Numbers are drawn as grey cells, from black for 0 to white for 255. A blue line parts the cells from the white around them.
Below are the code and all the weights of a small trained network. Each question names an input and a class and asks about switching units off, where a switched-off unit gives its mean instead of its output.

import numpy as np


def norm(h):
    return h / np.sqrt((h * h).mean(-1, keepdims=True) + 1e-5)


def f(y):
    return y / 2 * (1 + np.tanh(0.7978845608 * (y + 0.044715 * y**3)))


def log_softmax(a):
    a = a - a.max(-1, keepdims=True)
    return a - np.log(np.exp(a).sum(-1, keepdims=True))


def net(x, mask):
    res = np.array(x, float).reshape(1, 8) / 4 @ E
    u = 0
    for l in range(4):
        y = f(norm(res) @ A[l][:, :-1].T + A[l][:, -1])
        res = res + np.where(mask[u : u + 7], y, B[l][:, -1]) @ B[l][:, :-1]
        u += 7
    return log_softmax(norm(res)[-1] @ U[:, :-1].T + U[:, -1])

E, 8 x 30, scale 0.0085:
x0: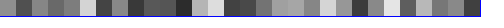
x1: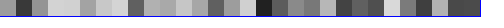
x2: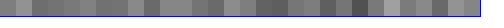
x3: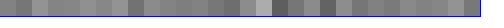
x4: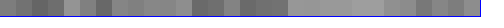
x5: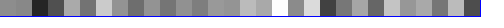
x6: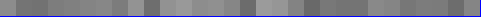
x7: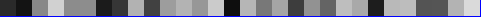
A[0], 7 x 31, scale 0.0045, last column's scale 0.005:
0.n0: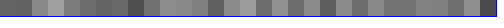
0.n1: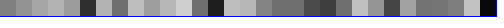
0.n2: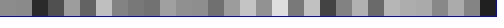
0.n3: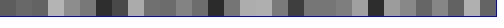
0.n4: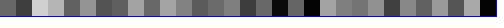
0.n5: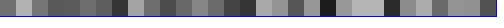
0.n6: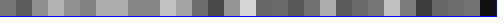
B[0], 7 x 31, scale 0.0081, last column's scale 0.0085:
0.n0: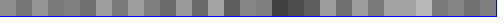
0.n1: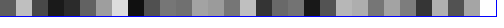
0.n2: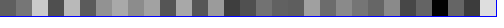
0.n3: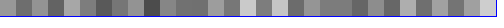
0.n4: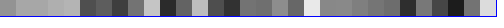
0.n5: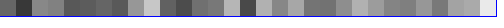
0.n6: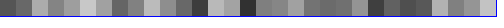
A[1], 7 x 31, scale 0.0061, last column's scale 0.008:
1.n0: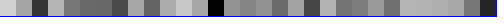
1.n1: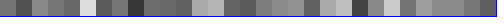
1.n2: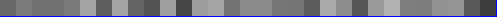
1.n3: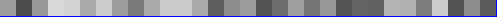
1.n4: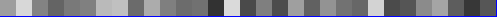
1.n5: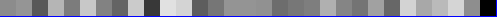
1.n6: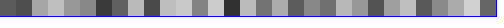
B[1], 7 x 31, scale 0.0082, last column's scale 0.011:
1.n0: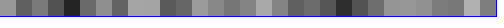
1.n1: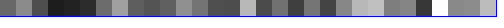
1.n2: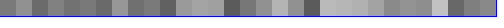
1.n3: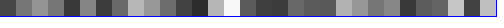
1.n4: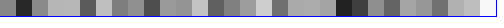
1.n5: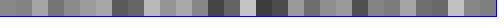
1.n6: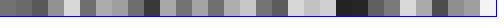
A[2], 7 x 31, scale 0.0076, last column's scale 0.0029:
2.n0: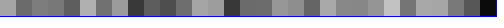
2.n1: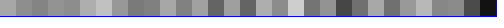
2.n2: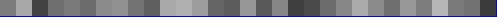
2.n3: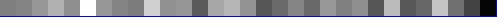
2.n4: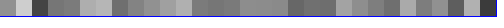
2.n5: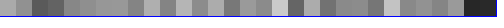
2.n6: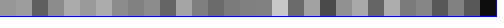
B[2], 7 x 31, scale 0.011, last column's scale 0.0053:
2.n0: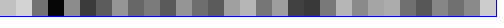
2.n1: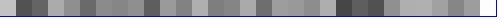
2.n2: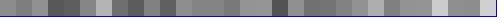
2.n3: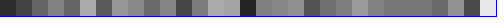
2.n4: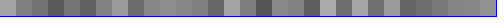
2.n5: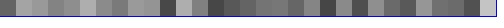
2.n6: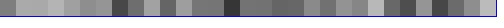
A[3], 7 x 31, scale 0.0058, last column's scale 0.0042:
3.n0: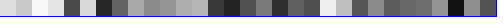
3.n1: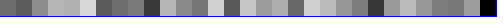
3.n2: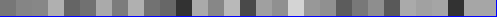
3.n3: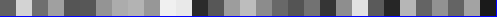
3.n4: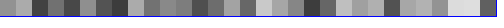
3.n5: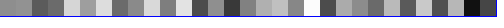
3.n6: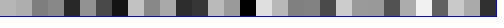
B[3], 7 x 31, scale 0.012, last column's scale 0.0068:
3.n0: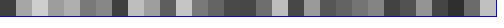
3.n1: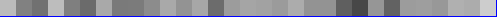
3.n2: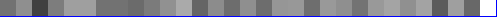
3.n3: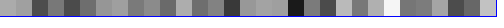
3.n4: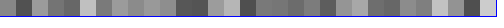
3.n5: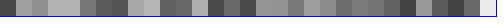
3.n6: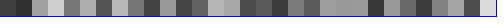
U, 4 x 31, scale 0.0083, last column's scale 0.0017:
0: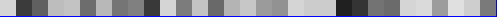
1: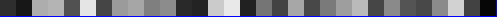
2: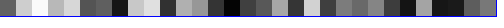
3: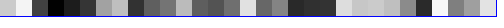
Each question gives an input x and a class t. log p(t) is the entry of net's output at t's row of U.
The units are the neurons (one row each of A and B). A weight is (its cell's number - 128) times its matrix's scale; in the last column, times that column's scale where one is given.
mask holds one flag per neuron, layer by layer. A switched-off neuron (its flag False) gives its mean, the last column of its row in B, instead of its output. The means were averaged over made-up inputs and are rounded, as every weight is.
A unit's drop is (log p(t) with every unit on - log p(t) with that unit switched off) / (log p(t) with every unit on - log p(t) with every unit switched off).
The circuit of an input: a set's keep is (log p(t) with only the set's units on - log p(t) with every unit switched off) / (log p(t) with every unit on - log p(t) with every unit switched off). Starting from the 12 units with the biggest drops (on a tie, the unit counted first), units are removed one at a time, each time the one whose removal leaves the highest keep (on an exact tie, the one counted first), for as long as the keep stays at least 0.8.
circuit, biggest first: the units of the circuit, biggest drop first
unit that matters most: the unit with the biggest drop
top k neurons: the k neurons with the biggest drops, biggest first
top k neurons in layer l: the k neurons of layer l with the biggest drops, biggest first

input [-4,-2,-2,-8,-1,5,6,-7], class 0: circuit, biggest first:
1.n4
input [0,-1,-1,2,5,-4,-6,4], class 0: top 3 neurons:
0.n3, 1.n6, 3.n1
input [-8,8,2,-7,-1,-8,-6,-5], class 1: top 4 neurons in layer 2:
2.n3, 2.n6, 2.n5, 2.n0
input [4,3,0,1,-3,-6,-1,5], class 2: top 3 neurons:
0.n4, 3.n0, 1.n4
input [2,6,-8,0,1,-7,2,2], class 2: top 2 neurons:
0.n4, 3.n0
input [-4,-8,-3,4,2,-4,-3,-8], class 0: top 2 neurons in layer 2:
2.n1, 2.n3
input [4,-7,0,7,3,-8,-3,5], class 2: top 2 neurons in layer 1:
1.n3, 1.n6
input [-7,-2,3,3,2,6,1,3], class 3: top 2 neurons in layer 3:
3.n3, 3.n0
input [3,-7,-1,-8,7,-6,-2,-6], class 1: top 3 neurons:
1.n6, 0.n5, 3.n6
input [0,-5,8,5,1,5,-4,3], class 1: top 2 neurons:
0.n5, 3.n6
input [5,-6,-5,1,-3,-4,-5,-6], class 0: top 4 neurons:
1.n4, 2.n1, 1.n3, 0.n1
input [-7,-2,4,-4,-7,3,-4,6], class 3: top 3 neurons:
0.n1, 1.n4, 3.n3
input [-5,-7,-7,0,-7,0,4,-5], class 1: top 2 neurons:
0.n5, 1.n6
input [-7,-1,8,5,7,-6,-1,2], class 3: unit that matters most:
0.n1
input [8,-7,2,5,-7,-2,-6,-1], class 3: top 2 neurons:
1.n1, 2.n0
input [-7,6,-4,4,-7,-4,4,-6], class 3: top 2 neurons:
0.n1, 1.n6
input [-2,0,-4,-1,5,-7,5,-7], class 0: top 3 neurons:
1.n4, 2.n1, 0.n2
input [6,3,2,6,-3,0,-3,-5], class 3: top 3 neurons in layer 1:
1.n1, 1.n6, 1.n2
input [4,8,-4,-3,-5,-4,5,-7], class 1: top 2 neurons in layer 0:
0.n6, 0.n5
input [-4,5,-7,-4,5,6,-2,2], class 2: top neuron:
0.n2
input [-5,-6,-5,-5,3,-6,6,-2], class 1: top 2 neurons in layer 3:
3.n6, 3.n4
